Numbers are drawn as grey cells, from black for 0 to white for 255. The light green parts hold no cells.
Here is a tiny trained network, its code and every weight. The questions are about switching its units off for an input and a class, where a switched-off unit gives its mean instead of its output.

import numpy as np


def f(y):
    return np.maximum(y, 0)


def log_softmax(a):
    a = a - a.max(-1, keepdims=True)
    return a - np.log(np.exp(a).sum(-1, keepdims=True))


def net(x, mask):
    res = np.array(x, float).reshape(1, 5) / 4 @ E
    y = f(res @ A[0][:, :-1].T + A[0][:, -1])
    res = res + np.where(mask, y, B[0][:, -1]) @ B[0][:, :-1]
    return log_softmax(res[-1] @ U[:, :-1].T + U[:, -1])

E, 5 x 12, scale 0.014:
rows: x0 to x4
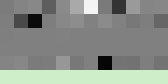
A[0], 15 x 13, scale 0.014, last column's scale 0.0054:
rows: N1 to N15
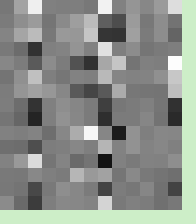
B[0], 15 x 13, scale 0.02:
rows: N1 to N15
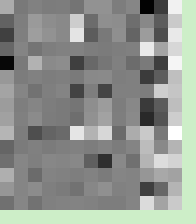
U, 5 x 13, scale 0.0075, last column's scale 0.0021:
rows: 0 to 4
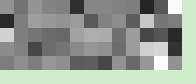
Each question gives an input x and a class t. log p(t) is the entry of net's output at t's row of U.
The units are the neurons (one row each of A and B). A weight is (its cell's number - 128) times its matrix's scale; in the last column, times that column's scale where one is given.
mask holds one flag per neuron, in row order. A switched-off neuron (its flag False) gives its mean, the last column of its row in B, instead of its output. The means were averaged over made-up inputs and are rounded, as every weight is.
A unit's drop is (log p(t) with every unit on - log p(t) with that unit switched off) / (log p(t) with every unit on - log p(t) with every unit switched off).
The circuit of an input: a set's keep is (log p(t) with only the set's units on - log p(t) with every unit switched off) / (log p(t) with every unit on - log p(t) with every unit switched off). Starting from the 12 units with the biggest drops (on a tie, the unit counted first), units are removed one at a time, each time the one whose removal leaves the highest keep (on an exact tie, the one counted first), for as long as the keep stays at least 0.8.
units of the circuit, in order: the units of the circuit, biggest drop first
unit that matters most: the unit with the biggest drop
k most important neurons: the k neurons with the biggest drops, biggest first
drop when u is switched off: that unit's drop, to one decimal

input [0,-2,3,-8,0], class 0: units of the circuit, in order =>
(N10, N4)
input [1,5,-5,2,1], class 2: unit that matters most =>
N12
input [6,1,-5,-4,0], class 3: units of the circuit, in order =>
(N10, N1)
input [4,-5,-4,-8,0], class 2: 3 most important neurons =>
(N5, N1, N10)
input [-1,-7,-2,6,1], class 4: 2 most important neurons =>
(N12, N9)
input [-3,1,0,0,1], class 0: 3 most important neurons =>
(N3, N12, N4)
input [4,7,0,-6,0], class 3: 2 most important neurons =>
(N1, N4)
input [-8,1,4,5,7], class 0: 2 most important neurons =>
(N9, N5)
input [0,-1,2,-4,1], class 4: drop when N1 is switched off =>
0.3
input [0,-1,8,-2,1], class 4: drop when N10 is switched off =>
0.5
